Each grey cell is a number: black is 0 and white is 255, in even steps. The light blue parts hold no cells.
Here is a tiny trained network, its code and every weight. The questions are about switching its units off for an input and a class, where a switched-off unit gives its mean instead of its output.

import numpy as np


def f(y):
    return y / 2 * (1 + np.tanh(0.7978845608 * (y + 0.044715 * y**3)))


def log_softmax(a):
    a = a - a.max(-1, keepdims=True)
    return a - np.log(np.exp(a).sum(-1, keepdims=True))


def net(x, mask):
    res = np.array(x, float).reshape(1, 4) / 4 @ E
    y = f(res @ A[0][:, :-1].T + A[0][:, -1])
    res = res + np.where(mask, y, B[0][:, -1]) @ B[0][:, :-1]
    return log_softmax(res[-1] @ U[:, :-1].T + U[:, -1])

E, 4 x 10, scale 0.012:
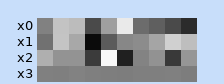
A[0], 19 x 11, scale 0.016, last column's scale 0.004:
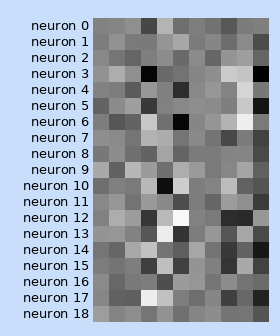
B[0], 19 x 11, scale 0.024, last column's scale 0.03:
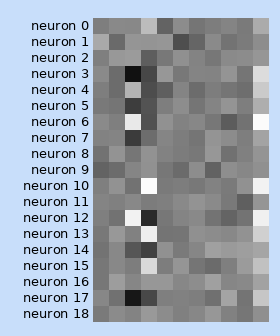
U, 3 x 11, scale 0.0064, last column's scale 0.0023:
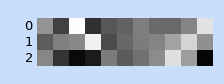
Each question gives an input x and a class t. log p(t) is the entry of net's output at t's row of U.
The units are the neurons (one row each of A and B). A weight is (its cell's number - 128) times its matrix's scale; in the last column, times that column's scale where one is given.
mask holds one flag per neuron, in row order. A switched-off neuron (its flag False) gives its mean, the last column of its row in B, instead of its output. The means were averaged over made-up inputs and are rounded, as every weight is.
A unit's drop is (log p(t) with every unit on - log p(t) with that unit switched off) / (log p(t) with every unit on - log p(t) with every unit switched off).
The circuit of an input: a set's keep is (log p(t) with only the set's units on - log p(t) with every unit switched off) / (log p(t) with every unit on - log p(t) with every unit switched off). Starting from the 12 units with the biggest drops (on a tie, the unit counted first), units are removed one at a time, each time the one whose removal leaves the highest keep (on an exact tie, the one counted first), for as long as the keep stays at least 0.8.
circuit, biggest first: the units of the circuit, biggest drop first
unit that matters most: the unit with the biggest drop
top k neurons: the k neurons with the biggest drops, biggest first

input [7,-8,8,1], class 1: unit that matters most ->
neuron 13
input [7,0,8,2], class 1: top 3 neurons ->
[neuron 13; neuron 15; neuron 6]
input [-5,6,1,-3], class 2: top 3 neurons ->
[neuron 3; neuron 12; neuron 5]
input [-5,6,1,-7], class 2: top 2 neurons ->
[neuron 3; neuron 12]
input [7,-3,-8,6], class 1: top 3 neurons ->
[neuron 10; neuron 6; neuron 4]
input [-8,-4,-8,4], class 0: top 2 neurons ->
[neuron 6; neuron 13]
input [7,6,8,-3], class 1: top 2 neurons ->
[neuron 13; neuron 15]
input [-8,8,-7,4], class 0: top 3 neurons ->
[neuron 6; neuron 17; neuron 4]
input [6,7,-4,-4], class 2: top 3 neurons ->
[neuron 3; neuron 6; neuron 5]
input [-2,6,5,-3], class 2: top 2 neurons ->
[neuron 3; neuron 10]
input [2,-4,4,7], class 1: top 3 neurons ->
[neuron 3; neuron 13; neuron 15]
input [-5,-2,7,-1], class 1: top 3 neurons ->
[neuron 13; neuron 15; neuron 12]
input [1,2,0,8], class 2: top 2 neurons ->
[neuron 6; neuron 12]
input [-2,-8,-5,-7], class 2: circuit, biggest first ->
[neuron 17]
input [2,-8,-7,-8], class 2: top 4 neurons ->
[neuron 17; neuron 14; neuron 13; neuron 15]
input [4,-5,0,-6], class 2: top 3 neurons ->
[neuron 6; neuron 17; neuron 7]
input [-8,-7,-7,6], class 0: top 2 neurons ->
[neuron 6; neuron 3]
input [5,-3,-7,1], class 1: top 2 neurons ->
[neuron 10; neuron 6]
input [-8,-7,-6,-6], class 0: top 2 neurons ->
[neuron 6; neuron 3]
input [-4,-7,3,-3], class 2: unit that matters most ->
neuron 17
